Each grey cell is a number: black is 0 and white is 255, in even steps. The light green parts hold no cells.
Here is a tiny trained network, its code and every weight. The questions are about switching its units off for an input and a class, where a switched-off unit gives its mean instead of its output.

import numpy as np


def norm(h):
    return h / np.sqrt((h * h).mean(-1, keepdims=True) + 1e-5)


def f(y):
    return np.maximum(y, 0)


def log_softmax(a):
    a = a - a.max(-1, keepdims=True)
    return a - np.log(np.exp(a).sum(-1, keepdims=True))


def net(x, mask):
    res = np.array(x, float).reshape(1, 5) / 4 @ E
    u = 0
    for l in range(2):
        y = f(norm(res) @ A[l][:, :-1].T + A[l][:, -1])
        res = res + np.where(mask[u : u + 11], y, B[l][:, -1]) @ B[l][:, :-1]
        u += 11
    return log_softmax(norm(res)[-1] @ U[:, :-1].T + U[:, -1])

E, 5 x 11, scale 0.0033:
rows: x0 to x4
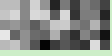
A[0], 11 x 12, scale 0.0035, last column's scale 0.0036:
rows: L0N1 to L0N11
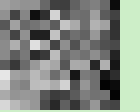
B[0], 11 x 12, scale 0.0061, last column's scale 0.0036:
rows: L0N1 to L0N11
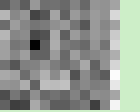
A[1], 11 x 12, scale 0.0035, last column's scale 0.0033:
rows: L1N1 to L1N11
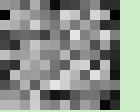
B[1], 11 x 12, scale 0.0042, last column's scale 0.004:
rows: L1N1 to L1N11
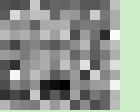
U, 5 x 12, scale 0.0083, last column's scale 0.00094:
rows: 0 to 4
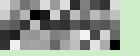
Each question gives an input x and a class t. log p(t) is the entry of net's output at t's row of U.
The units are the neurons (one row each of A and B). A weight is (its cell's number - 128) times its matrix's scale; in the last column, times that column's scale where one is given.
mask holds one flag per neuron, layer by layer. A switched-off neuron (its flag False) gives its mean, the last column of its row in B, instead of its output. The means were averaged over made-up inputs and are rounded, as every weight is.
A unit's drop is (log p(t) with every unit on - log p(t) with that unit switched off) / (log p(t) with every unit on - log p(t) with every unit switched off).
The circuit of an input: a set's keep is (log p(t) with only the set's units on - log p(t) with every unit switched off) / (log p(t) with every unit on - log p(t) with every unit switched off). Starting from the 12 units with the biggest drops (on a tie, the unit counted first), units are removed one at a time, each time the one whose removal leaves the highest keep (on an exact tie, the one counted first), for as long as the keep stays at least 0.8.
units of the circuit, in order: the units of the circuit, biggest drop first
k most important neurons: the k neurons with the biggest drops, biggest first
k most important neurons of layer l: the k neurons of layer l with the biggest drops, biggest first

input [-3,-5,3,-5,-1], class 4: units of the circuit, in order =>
[L0N11, L1N2, L1N8, L0N5]
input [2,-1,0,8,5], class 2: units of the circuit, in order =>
[L0N11]
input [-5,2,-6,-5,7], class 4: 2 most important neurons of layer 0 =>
[L0N3, L0N8]
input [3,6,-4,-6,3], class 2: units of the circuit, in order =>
[L0N11, L1N10]
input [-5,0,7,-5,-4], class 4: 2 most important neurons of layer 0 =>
[L0N11, L0N3]
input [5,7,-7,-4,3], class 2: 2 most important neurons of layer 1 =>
[L1N10, L1N1]
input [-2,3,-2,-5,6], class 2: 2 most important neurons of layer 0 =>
[L0N11, L0N9]
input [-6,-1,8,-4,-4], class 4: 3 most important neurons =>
[L0N11, L1N8, L1N2]
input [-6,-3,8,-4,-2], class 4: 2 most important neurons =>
[L0N5, L1N2]
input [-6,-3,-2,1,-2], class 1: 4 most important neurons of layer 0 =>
[L0N2, L0N11, L0N4, L0N6]
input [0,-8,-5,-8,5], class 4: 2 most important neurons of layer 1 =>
[L1N4, L1N2]
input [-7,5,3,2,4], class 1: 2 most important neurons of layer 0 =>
[L0N2, L0N4]
